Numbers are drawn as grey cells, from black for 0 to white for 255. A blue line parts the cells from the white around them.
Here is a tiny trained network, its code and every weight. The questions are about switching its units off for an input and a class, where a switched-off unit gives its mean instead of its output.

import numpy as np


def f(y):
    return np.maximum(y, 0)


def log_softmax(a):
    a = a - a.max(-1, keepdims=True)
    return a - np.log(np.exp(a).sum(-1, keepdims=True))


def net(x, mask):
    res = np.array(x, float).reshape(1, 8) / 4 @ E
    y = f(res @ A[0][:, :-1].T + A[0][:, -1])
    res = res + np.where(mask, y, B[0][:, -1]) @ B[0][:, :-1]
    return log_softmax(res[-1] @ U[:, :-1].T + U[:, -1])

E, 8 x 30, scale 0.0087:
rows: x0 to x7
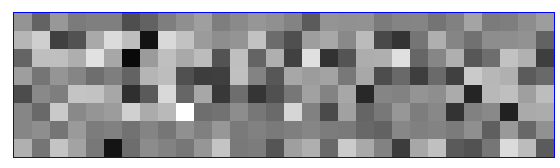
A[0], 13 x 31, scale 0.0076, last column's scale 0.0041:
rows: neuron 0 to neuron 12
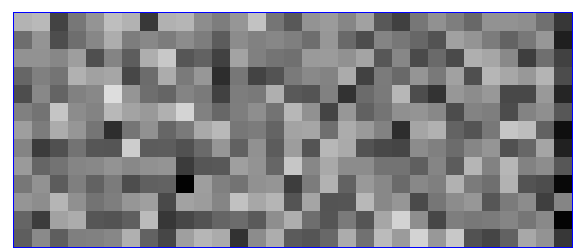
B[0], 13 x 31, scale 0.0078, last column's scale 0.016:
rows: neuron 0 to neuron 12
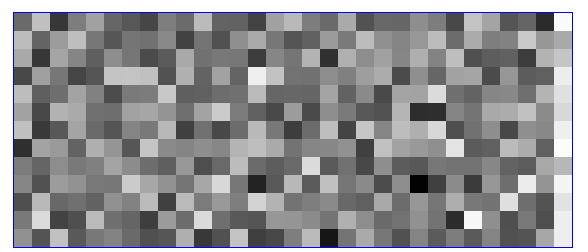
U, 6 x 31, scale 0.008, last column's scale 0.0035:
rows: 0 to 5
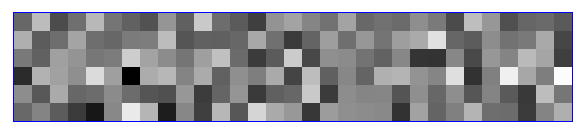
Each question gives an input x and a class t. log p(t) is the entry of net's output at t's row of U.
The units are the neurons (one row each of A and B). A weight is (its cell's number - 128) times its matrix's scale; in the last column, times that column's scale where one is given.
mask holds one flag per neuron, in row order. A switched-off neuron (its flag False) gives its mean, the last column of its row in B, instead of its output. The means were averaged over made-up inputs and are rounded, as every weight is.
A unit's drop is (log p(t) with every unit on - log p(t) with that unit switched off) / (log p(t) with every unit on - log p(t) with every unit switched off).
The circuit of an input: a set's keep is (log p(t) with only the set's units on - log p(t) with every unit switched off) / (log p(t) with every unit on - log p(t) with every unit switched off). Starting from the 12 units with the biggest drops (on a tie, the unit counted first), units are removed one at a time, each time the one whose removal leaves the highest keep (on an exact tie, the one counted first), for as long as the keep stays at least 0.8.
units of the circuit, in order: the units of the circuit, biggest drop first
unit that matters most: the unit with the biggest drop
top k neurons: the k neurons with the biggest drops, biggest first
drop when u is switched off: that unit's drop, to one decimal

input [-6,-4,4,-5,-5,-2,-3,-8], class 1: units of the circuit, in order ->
[neuron 4]
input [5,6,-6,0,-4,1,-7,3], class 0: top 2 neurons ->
[neuron 0; neuron 3]
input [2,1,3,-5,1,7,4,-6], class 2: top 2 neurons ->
[neuron 5; neuron 6]
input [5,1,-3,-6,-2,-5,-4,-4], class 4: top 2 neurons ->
[neuron 12; neuron 5]
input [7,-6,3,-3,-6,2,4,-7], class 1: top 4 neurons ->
[neuron 4; neuron 0; neuron 3; neuron 1]
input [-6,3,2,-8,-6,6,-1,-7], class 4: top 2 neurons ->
[neuron 12; neuron 6]
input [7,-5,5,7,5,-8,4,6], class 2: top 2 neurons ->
[neuron 9; neuron 12]
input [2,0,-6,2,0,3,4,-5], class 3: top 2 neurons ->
[neuron 7; neuron 6]
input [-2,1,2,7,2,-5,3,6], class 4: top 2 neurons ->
[neuron 2; neuron 8]
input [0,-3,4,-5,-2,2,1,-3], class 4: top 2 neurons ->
[neuron 7; neuron 12]
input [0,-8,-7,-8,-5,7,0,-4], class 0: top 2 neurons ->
[neuron 11; neuron 9]
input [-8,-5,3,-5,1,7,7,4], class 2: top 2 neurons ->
[neuron 5; neuron 0]
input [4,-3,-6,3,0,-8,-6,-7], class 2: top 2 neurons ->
[neuron 9; neuron 6]
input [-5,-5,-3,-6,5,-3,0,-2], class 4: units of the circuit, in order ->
[neuron 12]
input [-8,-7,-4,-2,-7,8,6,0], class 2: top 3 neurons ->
[neuron 5; neuron 0; neuron 3]
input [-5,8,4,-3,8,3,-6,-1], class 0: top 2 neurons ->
[neuron 0; neuron 10]
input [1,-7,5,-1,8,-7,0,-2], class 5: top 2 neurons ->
[neuron 3; neuron 0]
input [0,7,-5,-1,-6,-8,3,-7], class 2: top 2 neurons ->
[neuron 9; neuron 11]
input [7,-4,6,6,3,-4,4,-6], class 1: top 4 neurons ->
[neuron 4; neuron 7; neuron 12; neuron 1]
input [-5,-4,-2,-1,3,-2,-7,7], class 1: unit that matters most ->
neuron 6
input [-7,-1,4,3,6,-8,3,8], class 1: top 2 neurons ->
[neuron 6; neuron 5]
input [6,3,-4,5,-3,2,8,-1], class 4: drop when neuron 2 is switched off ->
0.2
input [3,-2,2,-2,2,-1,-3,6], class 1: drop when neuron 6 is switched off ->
0.2
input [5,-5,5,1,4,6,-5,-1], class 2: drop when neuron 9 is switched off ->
0.0
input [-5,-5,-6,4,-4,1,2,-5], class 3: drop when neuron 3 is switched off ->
0.1
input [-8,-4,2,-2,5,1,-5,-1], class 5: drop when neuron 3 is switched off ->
0.8
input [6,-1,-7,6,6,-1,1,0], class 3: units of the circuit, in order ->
[neuron 7]
